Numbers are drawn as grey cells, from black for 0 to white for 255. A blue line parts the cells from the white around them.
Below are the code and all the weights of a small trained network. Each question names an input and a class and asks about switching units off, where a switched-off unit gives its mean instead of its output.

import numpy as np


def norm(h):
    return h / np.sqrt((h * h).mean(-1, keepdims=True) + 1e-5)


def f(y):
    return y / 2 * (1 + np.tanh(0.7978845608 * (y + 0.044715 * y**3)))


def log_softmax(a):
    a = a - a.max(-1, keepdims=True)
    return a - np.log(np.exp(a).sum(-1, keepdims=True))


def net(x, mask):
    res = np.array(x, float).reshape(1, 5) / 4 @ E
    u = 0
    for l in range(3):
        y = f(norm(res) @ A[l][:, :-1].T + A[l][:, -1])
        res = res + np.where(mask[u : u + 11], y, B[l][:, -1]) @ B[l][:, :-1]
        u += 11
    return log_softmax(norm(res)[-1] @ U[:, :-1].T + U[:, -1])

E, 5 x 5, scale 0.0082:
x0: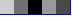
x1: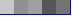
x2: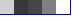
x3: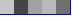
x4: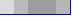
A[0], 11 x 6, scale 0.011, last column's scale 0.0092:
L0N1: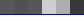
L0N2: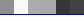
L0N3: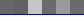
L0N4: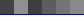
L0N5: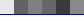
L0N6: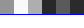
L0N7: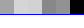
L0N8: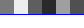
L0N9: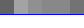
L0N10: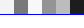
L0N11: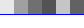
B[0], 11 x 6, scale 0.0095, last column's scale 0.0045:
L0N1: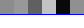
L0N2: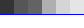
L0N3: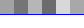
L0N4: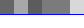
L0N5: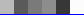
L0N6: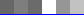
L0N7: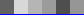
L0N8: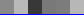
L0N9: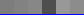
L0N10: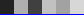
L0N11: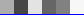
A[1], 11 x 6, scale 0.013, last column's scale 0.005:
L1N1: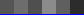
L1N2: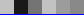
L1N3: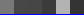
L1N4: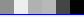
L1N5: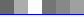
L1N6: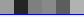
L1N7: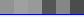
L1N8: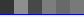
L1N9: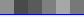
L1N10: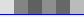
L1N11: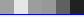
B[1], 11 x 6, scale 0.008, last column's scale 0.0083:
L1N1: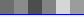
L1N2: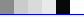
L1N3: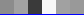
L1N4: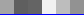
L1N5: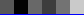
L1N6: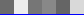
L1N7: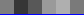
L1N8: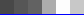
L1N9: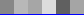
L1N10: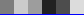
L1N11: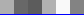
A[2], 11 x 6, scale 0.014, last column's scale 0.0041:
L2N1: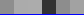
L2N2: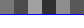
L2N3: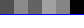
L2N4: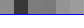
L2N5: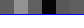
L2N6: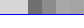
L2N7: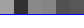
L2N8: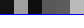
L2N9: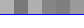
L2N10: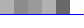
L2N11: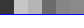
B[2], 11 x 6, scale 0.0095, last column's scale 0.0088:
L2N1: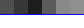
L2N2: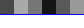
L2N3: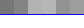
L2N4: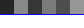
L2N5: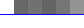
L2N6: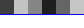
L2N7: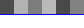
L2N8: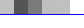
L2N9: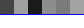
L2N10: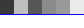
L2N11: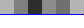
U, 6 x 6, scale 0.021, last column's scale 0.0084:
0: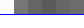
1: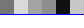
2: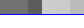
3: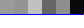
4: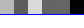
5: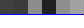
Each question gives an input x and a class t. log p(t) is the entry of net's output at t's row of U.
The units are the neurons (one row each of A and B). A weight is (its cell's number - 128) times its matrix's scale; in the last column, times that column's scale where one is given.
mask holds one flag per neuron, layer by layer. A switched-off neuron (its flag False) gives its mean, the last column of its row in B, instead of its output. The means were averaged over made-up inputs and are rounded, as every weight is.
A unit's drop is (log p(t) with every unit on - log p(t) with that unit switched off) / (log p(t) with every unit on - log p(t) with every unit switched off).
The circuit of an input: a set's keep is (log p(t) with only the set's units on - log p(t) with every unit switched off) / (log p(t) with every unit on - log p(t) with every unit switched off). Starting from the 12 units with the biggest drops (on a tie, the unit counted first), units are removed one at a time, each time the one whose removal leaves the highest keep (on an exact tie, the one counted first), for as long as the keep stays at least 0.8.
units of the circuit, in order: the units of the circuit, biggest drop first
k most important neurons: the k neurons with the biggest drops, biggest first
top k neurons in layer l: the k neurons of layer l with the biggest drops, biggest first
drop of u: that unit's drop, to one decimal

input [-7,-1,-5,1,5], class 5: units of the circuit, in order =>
L1N5
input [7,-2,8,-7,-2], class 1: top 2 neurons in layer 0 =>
L0N10; L0N11
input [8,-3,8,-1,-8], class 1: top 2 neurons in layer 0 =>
L0N10; L0N2
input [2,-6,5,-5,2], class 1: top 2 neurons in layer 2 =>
L2N6; L2N1
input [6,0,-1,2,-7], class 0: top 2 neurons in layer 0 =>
L0N2; L0N10
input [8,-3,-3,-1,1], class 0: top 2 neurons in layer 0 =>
L0N10; L0N6
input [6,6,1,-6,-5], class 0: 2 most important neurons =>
L0N2; L2N5
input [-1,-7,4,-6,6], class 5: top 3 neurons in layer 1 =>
L1N2; L1N6; L1N4
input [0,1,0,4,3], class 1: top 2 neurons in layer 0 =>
L0N5; L0N11
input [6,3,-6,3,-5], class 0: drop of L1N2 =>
0.3
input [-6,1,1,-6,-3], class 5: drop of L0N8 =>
-0.1
